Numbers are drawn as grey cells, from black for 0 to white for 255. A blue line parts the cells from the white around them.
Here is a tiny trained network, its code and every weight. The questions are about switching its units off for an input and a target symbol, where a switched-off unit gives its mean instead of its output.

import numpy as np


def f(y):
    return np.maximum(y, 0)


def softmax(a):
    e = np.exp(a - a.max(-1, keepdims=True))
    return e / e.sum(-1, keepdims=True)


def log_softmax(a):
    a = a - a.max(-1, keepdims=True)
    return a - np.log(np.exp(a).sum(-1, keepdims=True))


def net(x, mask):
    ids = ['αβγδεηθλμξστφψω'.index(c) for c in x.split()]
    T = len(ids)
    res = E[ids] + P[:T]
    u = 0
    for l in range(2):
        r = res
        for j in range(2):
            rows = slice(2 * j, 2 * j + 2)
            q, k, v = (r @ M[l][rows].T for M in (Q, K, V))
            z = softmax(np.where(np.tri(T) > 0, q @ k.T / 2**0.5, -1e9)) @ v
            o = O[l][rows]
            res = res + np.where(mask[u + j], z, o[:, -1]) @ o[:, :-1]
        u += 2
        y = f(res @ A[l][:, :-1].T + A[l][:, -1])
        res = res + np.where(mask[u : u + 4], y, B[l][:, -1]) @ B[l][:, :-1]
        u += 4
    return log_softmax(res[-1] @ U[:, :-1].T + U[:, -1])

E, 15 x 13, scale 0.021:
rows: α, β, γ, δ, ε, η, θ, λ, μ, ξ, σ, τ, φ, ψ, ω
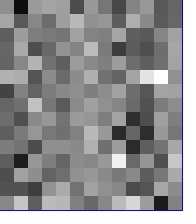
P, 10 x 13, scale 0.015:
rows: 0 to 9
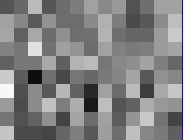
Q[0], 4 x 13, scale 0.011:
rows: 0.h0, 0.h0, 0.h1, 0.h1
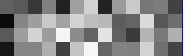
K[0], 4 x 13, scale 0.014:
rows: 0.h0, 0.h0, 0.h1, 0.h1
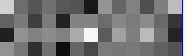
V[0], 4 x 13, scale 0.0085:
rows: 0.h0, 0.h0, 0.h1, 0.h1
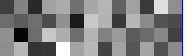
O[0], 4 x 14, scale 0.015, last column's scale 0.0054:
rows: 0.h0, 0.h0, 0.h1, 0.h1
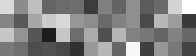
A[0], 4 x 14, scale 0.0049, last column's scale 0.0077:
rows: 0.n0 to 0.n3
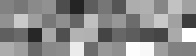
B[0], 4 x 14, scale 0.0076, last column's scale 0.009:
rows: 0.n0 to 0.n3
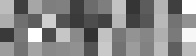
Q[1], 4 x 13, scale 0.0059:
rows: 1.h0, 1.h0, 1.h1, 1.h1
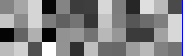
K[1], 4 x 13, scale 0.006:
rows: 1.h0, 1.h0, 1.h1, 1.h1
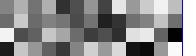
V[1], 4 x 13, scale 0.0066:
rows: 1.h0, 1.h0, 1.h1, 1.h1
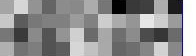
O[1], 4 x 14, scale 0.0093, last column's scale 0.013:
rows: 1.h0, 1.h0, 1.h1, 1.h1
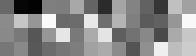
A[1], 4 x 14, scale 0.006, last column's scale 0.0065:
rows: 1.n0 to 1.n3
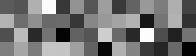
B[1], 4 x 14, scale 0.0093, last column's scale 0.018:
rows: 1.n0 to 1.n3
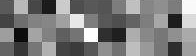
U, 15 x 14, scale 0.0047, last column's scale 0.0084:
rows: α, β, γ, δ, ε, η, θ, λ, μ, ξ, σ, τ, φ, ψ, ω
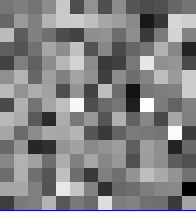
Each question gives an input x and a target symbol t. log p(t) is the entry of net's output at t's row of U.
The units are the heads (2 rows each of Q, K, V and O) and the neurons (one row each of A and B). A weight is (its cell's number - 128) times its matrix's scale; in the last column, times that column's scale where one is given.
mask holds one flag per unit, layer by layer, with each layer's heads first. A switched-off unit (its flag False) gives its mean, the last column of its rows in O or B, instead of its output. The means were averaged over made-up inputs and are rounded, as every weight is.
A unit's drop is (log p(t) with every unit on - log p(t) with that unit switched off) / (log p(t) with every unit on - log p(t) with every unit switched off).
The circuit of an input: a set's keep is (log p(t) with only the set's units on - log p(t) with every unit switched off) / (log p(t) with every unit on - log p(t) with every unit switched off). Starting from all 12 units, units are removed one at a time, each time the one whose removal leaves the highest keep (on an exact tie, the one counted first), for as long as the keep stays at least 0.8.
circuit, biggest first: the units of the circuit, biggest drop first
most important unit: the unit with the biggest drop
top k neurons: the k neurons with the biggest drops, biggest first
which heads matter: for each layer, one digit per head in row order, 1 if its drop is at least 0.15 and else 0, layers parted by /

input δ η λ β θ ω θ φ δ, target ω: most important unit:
1.h1
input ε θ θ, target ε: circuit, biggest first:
(0.h0; 1.n2; 0.h1)
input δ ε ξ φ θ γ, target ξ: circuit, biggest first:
(0.h0; 1.h0)
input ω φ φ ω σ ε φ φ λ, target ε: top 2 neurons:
(1.n2; 0.n0)
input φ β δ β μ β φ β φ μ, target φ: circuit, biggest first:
(0.h1; 1.n0; 1.n1)
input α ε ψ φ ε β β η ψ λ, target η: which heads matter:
00 / 01
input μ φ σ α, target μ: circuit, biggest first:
(0.h1; 0.h0)
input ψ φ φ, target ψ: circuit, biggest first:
(1.n1; 0.h1; 0.h0)
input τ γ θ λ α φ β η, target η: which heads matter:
01 / 00
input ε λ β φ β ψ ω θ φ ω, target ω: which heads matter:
01 / 00
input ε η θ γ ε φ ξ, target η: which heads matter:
00 / 11
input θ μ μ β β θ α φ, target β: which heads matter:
11 / 00
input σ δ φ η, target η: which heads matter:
00 / 10
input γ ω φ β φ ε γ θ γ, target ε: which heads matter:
11 / 00
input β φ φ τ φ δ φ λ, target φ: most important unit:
1.n0
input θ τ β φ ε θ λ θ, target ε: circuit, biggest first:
(0.h0; 1.n2)
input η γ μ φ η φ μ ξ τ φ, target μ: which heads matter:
11 / 00
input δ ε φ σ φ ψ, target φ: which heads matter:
01 / 00
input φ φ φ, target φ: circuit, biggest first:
(0.h1; 1.n0)
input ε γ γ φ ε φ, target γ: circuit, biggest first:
(0.h0; 1.n2; 0.h1)
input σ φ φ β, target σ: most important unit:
0.h1
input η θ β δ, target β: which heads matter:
00 / 11
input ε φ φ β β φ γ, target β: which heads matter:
10 / 01
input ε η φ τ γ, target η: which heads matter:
00 / 11
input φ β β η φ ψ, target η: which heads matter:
00 / 01
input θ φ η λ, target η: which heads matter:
00 / 11
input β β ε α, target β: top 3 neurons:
(1.n0; 0.n0; 1.n1)
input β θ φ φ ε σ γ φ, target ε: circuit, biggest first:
(0.h0; 1.n2)
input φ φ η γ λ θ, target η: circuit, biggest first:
(1.h1; 1.h0)
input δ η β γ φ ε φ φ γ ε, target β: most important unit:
1.h0
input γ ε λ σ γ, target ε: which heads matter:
11 / 00
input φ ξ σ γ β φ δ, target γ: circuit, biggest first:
(0.h0; 1.n2; 1.n1; 0.h1)
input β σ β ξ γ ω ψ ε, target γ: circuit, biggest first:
(0.h0; 1.n2; 1.n1)
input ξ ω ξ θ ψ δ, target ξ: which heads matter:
11 / 10
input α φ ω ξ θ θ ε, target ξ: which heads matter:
11 / 10
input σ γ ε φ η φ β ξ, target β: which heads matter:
00 / 11
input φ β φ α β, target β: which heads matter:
11 / 00
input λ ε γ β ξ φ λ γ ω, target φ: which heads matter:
11 / 00
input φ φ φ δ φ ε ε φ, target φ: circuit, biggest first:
(1.n0; 0.h1)
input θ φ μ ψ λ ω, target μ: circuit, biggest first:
(0.h1)
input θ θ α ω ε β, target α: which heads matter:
11 / 00
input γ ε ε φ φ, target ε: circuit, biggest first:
(0.h0; 1.n2; 0.h1)
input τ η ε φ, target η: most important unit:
1.h1
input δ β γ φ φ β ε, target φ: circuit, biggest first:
(0.h1; 1.n0)
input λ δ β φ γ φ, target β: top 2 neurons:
(1.n0; 0.n0)
